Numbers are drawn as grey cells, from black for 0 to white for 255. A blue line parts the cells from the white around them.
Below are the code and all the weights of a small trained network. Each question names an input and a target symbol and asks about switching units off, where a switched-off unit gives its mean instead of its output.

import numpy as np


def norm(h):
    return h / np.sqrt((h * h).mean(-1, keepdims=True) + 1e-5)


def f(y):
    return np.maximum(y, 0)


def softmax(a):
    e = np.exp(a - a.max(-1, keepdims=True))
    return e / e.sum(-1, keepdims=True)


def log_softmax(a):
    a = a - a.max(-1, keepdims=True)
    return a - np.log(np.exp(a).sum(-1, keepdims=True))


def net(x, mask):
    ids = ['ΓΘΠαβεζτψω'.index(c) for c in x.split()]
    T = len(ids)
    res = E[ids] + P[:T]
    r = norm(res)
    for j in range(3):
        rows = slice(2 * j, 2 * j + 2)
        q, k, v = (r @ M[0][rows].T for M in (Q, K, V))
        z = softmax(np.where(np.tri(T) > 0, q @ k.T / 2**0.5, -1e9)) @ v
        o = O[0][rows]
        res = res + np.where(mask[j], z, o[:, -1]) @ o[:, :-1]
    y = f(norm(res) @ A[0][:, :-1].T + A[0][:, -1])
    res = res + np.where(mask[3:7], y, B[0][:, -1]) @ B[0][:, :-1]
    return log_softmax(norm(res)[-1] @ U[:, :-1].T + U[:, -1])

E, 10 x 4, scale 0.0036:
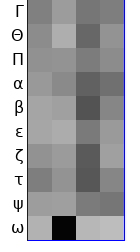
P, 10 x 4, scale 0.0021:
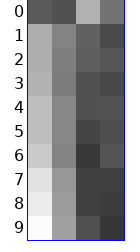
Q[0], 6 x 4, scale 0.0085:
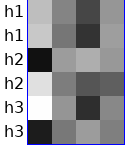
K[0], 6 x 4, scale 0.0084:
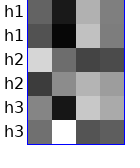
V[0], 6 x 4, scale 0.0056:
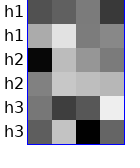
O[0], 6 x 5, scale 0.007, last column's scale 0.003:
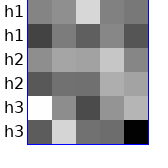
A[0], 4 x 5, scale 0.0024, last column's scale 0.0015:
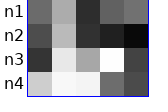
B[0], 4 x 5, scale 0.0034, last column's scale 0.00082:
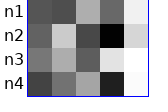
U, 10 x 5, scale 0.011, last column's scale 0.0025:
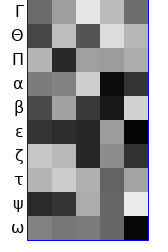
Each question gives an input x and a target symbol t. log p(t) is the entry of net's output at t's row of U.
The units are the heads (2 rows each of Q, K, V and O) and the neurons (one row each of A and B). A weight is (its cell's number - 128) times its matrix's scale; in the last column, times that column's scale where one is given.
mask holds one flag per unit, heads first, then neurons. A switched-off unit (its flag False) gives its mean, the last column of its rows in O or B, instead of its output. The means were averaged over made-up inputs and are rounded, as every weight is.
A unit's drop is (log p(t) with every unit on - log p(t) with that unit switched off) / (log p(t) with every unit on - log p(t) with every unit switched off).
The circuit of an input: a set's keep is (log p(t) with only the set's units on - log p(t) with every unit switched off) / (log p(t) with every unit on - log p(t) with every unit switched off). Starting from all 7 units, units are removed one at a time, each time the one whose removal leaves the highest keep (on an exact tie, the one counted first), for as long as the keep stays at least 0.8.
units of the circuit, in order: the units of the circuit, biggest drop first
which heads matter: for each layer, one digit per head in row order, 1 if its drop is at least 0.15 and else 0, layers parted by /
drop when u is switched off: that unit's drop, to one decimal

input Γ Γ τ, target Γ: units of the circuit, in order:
[h2 h3]
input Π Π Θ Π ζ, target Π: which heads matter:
001
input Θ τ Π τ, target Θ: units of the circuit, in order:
[h2]
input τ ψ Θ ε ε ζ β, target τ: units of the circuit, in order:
[h1 h3]
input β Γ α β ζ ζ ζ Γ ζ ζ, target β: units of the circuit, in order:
[h3 h2]
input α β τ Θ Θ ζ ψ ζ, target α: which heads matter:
101
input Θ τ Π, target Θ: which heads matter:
010
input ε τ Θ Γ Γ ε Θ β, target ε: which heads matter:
100
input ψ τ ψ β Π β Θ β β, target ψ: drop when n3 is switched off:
0.0
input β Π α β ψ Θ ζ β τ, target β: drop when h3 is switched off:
0.2
